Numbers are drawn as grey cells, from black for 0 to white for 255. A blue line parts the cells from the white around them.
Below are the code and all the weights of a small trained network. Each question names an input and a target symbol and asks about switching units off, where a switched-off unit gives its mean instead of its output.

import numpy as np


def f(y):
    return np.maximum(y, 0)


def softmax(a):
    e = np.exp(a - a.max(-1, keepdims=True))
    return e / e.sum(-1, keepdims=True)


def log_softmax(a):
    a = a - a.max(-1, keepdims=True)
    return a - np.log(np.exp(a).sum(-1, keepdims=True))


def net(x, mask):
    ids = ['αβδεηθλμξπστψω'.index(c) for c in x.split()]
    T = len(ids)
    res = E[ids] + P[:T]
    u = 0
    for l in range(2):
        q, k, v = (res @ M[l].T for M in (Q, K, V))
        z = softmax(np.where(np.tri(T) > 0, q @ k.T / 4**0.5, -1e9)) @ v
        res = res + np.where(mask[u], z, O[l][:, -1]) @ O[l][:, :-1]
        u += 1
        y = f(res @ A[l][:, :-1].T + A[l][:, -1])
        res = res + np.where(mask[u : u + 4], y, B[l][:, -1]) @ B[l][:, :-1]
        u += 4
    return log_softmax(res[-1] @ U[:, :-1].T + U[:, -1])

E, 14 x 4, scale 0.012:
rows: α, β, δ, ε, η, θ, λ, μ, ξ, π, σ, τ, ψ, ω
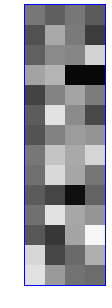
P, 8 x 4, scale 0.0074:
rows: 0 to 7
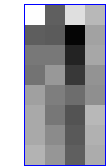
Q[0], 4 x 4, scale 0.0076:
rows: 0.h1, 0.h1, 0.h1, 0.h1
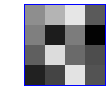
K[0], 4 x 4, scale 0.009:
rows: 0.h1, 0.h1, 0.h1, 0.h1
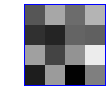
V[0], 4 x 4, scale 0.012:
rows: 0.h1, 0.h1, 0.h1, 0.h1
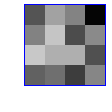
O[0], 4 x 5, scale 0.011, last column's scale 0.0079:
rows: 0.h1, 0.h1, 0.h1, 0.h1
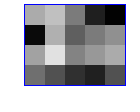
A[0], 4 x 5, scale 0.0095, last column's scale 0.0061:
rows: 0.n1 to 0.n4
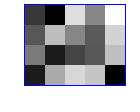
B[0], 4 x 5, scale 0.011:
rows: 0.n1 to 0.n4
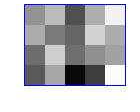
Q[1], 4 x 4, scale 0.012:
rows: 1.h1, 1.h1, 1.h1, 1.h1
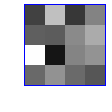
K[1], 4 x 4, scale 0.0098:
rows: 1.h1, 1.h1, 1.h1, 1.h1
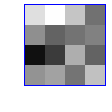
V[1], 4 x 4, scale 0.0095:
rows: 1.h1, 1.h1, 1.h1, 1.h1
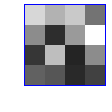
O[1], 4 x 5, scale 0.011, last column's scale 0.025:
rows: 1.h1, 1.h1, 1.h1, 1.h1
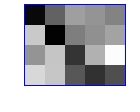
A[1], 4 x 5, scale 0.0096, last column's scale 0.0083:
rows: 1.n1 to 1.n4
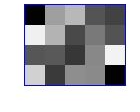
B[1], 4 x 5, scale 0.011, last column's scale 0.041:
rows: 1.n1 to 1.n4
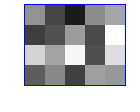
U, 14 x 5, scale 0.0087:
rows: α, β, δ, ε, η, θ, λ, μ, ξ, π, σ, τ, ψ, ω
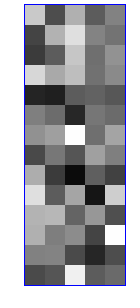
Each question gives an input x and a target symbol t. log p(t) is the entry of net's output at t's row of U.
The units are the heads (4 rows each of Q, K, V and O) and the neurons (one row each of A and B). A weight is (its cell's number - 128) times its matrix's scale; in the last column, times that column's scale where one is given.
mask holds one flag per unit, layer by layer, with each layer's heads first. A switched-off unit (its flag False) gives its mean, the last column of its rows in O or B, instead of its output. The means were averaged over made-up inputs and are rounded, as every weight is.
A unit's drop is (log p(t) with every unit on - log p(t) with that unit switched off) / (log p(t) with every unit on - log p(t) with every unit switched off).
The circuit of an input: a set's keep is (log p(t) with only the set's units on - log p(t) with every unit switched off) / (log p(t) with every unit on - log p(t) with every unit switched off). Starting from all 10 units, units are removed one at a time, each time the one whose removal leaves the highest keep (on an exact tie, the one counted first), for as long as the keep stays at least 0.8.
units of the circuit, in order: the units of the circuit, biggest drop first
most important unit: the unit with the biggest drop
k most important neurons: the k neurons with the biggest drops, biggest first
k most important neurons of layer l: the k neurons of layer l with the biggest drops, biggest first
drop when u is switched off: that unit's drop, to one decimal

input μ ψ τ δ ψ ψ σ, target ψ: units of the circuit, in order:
0.n4, 1.h1, 1.n2, 0.h1
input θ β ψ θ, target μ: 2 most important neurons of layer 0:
0.n2, 0.n4
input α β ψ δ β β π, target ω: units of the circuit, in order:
0.h1, 1.h1, 0.n4
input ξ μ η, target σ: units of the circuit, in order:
1.n2
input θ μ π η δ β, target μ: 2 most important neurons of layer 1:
1.n1, 1.n2
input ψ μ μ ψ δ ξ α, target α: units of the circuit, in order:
1.h1, 1.n2, 0.h1
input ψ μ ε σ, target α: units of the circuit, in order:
1.h1, 0.h1
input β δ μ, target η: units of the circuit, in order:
1.h1, 0.h1, 1.n1, 0.n4
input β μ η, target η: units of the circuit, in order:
1.h1, 0.h1, 1.n1
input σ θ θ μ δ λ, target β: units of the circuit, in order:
1.h1, 0.n4, 1.n1, 0.h1
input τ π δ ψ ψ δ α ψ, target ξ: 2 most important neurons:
1.n4, 1.n3
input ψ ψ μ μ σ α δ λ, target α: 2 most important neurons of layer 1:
1.n3, 1.n2
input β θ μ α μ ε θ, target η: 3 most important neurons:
1.n1, 0.n4, 0.n1
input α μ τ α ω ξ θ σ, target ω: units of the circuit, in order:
1.h1, 0.h1, 0.n4
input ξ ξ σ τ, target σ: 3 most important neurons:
0.n4, 1.n2, 1.n1
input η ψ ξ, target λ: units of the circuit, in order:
1.n2, 0.h1, 1.n1, 1.h1
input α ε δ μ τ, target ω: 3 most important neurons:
0.n4, 0.n1, 1.n3
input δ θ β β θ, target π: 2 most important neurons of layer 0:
0.n1, 0.n4
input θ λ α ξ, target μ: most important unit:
0.h1
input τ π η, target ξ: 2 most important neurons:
0.n1, 1.n4
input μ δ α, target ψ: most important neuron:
0.n4
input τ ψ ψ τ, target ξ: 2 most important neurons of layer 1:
1.n4, 1.n2
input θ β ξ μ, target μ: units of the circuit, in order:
0.h1, 1.h1, 1.n1
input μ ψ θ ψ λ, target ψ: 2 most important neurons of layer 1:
1.n2, 1.n3
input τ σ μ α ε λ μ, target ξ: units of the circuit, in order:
1.h1, 0.h1, 0.n1
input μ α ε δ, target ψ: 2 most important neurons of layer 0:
0.n4, 0.n1
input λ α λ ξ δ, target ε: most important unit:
1.n2
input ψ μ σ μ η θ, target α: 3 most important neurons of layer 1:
1.n3, 1.n2, 1.n1
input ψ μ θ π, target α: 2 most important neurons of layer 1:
1.n3, 1.n2
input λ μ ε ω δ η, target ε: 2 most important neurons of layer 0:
0.n1, 0.n4
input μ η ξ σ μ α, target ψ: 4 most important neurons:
0.n4, 1.n2, 1.n3, 0.n2
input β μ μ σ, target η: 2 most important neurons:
1.n1, 0.n4
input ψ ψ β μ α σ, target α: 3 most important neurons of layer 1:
1.n3, 1.n2, 1.n1
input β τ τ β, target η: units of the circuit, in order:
0.h1
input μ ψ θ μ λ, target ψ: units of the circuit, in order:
0.n4, 1.h1, 1.n2, 0.h1
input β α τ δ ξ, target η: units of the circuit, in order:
1.h1, 0.h1, 1.n1
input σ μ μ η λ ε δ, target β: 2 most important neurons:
0.n4, 1.n1
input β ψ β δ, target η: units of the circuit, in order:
1.h1, 0.h1, 1.n1, 0.n4
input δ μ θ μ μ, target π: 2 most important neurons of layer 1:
1.n2, 1.n3
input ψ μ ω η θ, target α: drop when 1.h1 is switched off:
1.0
